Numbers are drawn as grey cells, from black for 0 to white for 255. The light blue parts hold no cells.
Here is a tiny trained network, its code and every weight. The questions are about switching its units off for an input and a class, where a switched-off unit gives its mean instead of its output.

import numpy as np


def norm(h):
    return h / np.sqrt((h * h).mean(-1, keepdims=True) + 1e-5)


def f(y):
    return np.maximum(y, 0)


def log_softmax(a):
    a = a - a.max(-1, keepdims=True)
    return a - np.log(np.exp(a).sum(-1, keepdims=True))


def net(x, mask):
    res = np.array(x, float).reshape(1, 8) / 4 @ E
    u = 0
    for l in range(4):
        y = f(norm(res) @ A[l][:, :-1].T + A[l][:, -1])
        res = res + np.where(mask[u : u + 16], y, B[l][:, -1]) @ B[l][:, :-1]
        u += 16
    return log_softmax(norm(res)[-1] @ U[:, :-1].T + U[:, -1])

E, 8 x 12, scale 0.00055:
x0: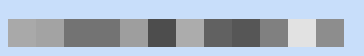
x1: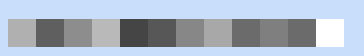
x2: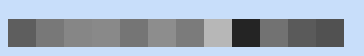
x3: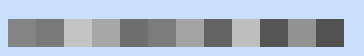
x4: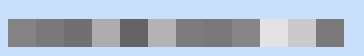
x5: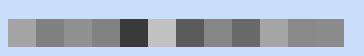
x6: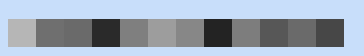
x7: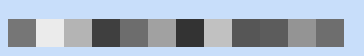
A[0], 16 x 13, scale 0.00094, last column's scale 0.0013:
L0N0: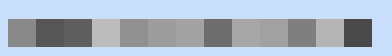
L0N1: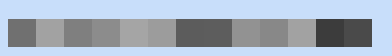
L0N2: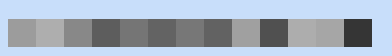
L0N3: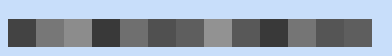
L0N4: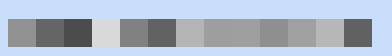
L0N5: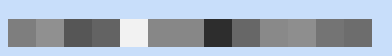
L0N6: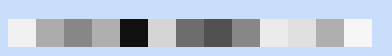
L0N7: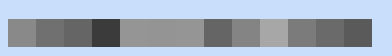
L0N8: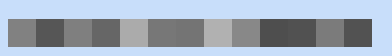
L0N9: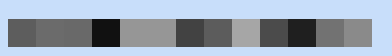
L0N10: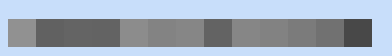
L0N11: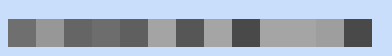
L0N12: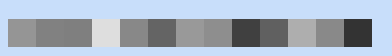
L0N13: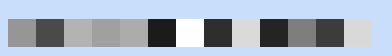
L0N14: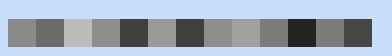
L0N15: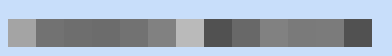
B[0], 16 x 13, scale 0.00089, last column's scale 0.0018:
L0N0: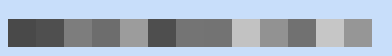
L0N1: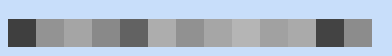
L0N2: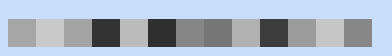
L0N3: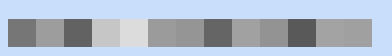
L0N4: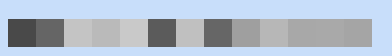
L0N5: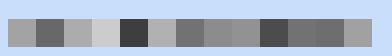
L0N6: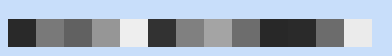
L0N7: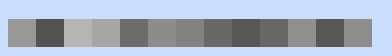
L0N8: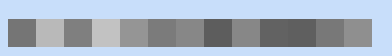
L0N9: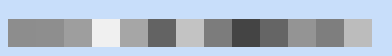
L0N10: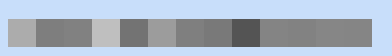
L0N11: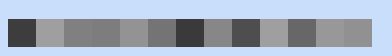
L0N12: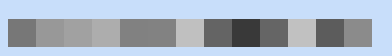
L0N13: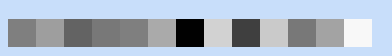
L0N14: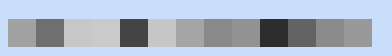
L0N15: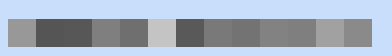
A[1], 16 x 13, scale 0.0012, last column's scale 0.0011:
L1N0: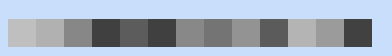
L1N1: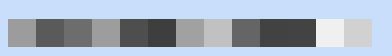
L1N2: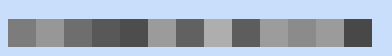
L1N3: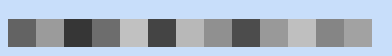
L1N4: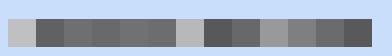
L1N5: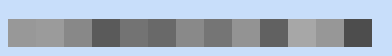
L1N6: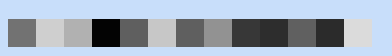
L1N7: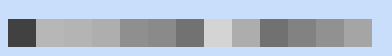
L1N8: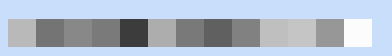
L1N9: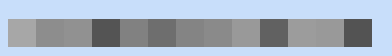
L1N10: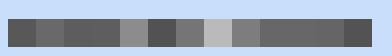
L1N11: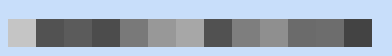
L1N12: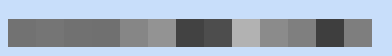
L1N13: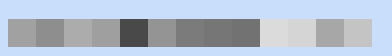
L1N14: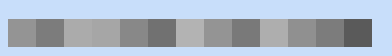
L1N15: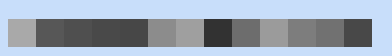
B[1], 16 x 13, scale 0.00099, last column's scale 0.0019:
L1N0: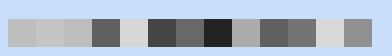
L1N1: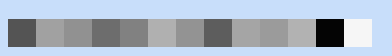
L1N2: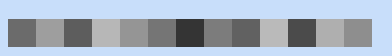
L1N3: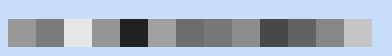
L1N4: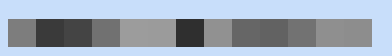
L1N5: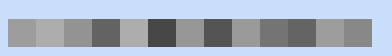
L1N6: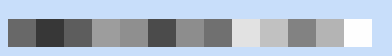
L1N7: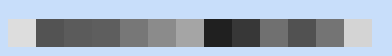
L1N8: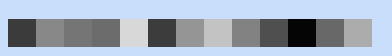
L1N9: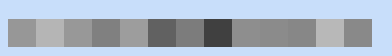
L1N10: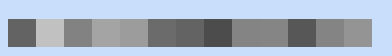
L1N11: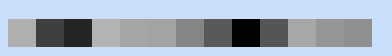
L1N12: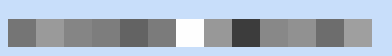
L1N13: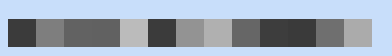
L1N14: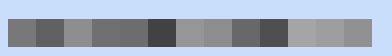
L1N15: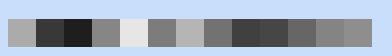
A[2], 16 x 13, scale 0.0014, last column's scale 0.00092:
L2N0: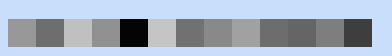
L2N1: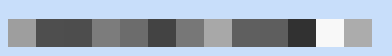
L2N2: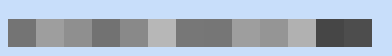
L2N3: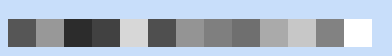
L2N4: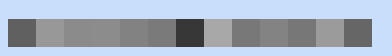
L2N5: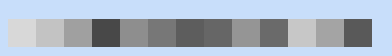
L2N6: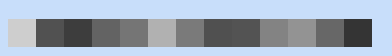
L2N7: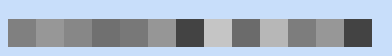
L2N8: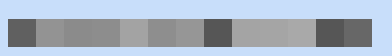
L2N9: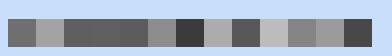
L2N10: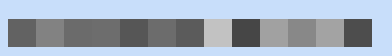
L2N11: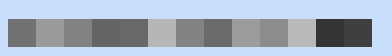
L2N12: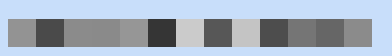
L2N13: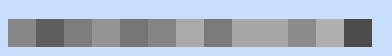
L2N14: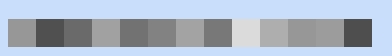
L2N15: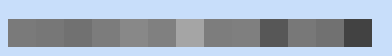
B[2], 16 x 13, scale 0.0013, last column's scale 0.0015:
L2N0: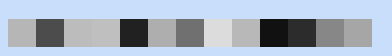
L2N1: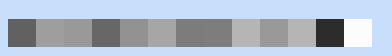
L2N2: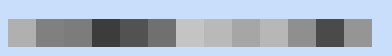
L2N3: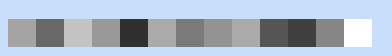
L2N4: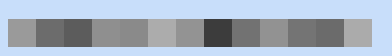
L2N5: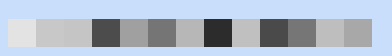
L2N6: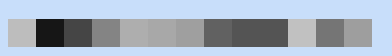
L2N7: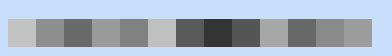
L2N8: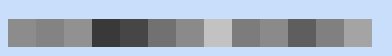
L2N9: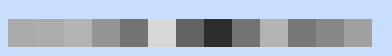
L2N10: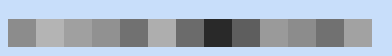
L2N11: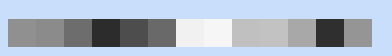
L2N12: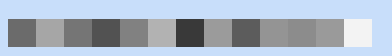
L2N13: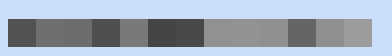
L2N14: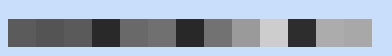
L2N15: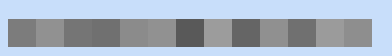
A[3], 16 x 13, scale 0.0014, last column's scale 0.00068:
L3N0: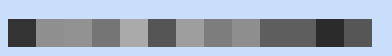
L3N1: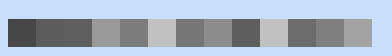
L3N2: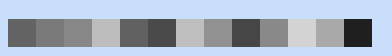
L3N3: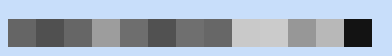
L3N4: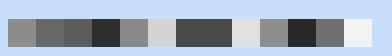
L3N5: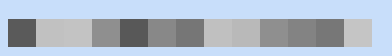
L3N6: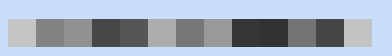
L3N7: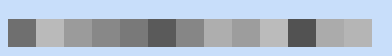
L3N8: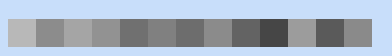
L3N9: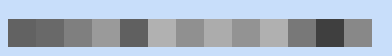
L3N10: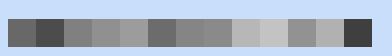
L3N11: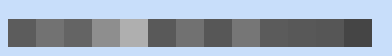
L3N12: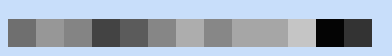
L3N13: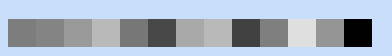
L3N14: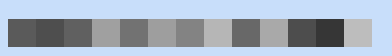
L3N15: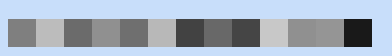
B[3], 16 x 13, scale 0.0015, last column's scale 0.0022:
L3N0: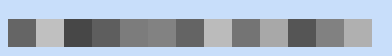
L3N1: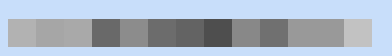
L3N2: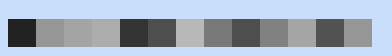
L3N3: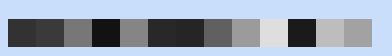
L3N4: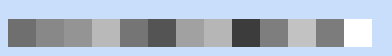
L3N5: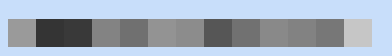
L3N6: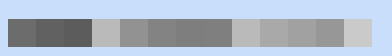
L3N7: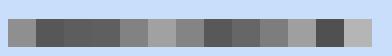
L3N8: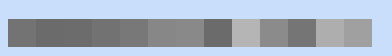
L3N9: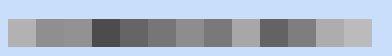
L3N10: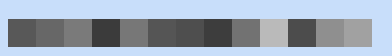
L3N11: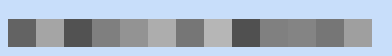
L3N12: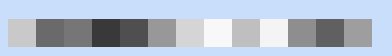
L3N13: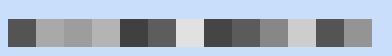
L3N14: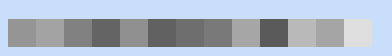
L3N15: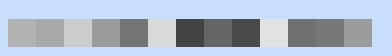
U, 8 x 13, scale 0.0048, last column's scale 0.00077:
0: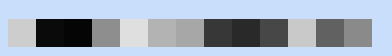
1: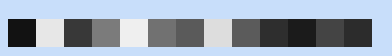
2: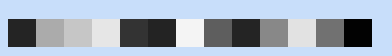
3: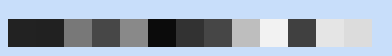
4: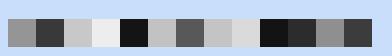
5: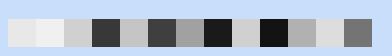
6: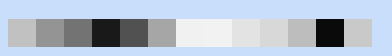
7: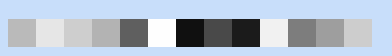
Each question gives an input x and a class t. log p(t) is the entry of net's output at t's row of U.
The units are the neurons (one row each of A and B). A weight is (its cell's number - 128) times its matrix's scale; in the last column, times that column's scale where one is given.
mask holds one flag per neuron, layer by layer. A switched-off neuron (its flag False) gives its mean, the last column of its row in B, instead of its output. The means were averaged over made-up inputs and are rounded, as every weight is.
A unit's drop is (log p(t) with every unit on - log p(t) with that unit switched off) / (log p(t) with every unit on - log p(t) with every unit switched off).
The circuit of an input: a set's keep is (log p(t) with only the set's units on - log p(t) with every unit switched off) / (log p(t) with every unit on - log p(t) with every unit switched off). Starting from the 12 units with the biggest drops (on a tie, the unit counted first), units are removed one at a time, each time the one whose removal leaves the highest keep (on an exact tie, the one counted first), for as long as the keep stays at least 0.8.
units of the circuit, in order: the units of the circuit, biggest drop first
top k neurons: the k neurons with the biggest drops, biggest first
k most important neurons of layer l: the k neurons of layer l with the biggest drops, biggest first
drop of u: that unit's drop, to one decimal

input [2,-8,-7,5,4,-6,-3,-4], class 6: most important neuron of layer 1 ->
L1N6
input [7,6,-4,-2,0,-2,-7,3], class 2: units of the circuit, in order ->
L3N2, L3N13
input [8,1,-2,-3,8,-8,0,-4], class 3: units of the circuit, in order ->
L3N3, L2N14
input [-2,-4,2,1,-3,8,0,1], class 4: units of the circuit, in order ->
L2N0, L0N14, L1N6
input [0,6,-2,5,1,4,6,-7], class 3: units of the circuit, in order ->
L3N3, L2N14
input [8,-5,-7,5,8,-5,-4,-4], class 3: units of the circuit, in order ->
L3N3, L2N14, L3N10
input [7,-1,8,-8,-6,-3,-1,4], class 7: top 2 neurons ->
L0N6, L2N10
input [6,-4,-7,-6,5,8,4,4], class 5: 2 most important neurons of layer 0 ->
L0N13, L0N6
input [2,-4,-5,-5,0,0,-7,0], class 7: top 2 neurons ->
L1N6, L1N1
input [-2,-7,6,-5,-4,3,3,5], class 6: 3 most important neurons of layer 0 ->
L0N13, L0N6, L0N1
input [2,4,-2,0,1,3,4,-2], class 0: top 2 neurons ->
L1N6, L2N6
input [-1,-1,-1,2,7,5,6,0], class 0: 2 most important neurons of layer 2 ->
L2N6, L2N1
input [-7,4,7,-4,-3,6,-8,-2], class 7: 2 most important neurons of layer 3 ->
L3N15, L3N1
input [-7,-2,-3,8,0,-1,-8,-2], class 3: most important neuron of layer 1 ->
L1N3
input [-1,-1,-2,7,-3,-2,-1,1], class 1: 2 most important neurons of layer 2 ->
L2N3, L2N9
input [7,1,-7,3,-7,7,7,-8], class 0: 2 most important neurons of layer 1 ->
L1N11, L1N15
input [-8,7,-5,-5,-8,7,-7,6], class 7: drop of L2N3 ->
0.2
